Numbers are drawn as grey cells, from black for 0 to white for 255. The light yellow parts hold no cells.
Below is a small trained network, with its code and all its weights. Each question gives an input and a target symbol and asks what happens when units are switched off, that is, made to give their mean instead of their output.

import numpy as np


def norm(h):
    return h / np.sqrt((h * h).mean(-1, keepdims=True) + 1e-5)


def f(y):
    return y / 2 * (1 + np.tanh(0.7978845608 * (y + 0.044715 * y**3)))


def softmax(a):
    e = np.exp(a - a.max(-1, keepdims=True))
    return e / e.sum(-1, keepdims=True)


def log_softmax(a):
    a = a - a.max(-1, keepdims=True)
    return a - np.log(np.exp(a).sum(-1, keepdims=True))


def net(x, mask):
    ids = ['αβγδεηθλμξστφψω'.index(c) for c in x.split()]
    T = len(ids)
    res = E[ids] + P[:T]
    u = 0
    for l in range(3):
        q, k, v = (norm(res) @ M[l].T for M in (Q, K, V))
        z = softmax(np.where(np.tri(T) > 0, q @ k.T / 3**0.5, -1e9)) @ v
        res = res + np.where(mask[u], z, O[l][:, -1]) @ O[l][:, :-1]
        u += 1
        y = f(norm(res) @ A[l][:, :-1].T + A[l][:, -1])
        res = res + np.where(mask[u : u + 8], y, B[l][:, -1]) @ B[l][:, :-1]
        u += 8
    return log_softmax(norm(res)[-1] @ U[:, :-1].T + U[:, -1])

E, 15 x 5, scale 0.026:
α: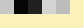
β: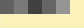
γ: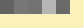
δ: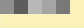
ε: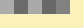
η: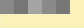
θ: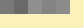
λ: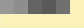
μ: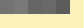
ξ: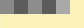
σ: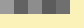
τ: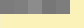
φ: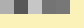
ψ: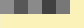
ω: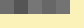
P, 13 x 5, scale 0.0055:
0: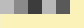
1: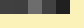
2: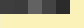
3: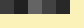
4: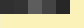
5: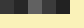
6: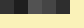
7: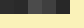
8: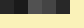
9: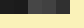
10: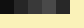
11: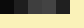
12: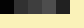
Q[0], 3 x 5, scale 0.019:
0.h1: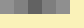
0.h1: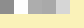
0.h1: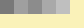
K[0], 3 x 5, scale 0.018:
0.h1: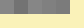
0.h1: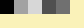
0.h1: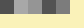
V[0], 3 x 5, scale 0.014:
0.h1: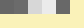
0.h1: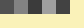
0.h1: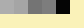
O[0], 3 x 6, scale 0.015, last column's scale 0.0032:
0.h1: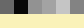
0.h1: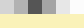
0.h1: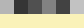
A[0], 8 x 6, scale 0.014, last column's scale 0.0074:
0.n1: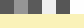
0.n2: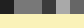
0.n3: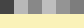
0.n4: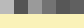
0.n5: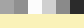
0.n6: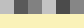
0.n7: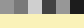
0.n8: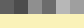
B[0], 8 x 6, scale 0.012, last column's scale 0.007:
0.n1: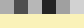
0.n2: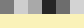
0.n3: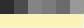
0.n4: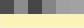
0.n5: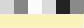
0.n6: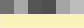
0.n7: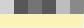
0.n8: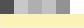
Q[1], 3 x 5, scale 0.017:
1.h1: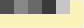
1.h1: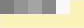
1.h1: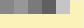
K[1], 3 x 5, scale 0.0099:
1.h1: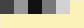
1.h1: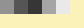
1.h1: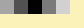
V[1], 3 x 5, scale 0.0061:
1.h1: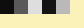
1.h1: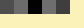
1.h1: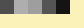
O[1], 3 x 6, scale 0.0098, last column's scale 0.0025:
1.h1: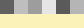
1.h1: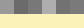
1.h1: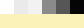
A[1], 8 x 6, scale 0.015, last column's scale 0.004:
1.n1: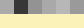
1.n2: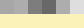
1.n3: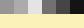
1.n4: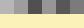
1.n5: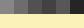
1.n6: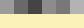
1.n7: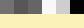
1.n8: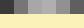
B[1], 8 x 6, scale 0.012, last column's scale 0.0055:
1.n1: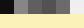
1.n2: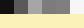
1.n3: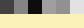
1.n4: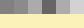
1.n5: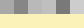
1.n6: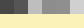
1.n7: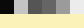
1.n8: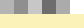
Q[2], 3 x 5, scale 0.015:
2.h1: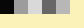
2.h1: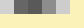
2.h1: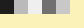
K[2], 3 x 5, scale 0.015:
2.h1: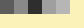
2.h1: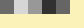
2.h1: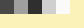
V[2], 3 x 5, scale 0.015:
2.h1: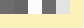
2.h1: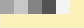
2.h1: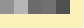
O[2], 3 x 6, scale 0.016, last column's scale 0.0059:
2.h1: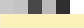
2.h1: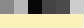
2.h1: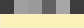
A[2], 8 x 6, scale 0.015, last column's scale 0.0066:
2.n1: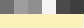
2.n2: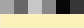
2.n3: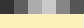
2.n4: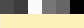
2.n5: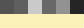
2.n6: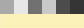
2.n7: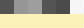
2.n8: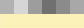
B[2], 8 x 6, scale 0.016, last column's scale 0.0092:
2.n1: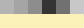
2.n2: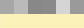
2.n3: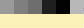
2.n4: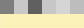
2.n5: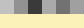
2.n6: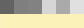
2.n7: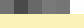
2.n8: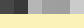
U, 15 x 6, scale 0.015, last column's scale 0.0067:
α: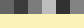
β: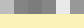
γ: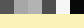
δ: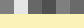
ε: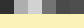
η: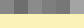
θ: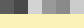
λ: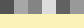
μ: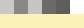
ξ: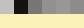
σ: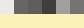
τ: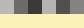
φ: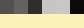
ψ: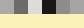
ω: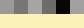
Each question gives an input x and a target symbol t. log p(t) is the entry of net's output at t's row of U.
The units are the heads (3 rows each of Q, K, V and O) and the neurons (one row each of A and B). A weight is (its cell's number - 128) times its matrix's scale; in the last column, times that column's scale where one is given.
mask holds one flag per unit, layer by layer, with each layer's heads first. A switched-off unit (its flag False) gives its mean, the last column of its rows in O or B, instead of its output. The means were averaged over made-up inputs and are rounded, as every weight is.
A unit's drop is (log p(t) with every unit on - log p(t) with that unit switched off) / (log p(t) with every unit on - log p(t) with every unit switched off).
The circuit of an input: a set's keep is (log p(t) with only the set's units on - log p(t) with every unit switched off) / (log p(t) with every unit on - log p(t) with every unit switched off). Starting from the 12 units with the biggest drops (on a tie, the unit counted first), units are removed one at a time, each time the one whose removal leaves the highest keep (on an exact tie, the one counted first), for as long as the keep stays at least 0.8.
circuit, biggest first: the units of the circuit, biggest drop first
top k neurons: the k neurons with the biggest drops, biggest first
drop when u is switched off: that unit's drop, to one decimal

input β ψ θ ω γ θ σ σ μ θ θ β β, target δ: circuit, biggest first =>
(0.h1)
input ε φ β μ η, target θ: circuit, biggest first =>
(2.h1; 0.h1)
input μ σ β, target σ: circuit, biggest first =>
(0.h1; 1.h1)
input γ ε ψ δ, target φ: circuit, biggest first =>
(0.h1; 1.n7)
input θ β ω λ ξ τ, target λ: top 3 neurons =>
(2.n6; 2.n8; 0.n8)
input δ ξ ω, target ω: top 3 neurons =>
(2.n3; 0.n8; 1.n8)
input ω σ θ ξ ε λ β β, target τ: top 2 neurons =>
(1.n6; 1.n2)
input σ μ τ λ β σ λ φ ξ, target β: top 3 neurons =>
(2.n4; 2.n5; 1.n4)
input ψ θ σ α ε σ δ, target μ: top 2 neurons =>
(0.n5; 2.n1)
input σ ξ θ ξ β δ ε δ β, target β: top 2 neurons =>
(2.n4; 2.n2)
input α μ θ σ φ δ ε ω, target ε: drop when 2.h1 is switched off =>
-0.1
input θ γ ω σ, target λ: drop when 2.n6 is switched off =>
0.2
